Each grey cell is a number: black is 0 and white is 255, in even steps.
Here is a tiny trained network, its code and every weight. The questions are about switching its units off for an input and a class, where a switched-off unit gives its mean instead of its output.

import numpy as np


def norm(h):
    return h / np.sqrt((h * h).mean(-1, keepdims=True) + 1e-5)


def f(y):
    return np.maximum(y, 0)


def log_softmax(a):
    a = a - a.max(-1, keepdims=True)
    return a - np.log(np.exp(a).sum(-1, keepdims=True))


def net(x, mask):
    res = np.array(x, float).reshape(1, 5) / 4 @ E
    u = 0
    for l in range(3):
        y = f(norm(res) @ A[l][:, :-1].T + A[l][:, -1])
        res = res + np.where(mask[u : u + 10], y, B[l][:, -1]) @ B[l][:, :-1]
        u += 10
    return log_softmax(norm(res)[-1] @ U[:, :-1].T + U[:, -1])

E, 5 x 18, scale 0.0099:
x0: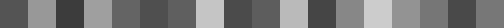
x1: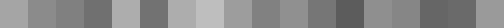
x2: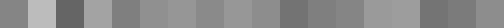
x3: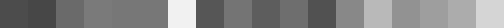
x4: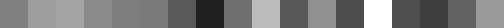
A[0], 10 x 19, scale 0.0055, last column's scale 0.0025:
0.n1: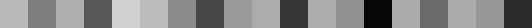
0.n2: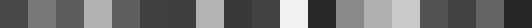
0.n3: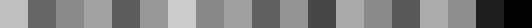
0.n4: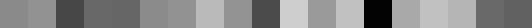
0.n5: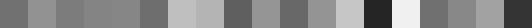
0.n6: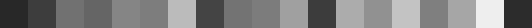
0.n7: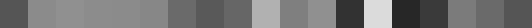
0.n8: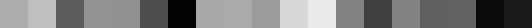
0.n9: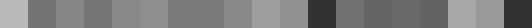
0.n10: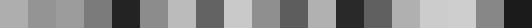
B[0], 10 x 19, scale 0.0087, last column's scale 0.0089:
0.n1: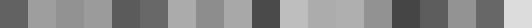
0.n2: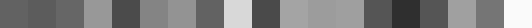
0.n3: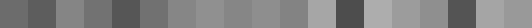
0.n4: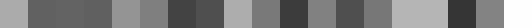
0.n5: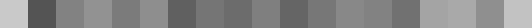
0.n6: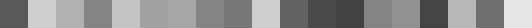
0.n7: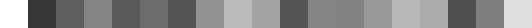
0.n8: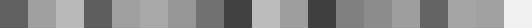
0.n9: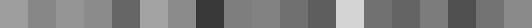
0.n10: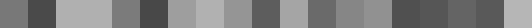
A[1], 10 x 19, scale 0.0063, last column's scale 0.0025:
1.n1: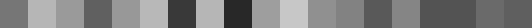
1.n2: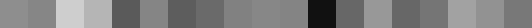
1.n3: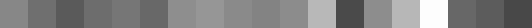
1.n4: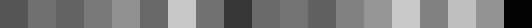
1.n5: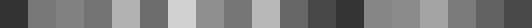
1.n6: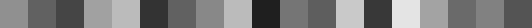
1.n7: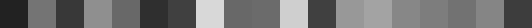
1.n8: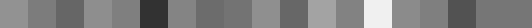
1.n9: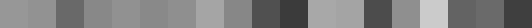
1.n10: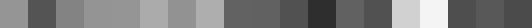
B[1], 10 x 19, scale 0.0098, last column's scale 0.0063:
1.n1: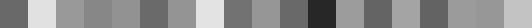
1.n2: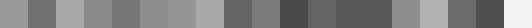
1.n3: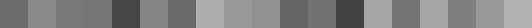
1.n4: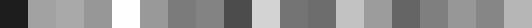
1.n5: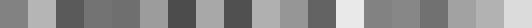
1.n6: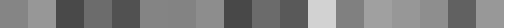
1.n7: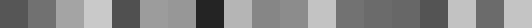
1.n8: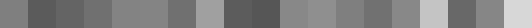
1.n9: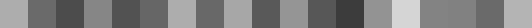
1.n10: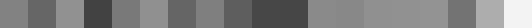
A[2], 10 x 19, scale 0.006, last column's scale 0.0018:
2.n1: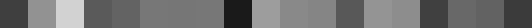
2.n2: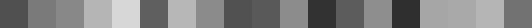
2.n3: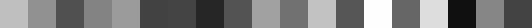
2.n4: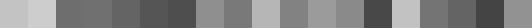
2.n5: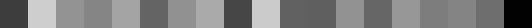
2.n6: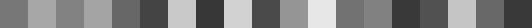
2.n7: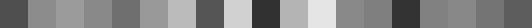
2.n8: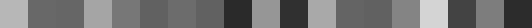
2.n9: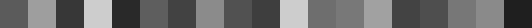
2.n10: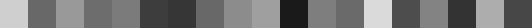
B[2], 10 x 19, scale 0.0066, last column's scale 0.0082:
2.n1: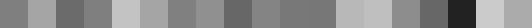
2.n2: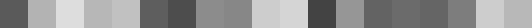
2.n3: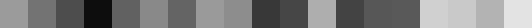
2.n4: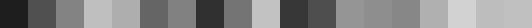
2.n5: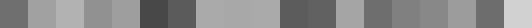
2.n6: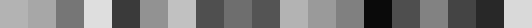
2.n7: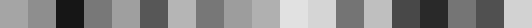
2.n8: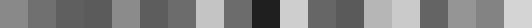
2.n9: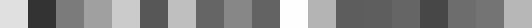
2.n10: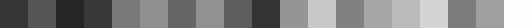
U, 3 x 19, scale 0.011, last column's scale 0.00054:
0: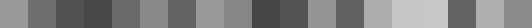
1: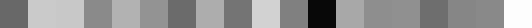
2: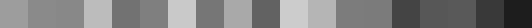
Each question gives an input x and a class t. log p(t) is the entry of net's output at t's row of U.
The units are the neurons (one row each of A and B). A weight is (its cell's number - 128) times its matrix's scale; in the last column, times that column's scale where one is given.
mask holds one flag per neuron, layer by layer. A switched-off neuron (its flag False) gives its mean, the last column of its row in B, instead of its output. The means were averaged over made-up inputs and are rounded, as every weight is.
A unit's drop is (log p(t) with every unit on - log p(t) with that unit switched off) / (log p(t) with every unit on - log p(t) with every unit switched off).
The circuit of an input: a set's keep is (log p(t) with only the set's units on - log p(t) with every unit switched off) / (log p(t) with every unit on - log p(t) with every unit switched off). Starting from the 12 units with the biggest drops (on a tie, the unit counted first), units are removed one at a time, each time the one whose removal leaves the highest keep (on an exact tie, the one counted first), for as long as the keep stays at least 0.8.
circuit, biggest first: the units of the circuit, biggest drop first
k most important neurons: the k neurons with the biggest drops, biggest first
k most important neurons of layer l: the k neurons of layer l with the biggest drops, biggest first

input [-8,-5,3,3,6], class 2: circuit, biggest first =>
[0.n1]
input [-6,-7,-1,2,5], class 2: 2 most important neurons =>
[0.n1, 0.n4]
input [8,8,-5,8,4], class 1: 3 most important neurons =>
[0.n6, 0.n1, 1.n4]
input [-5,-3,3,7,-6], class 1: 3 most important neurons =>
[0.n6, 0.n7, 1.n4]
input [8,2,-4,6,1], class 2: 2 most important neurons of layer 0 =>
[0.n2, 0.n8]
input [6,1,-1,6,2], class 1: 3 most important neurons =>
[0.n6, 0.n1, 1.n4]
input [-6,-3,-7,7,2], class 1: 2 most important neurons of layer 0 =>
[0.n6, 0.n2]
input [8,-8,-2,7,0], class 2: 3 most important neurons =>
[0.n2, 1.n7, 0.n8]
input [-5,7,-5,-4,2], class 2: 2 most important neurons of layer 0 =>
[0.n1, 0.n6]
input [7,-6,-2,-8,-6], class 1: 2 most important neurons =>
[0.n8, 1.n1]
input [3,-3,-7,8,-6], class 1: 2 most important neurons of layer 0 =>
[0.n6, 0.n7]
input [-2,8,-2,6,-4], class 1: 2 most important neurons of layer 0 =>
[0.n6, 0.n7]
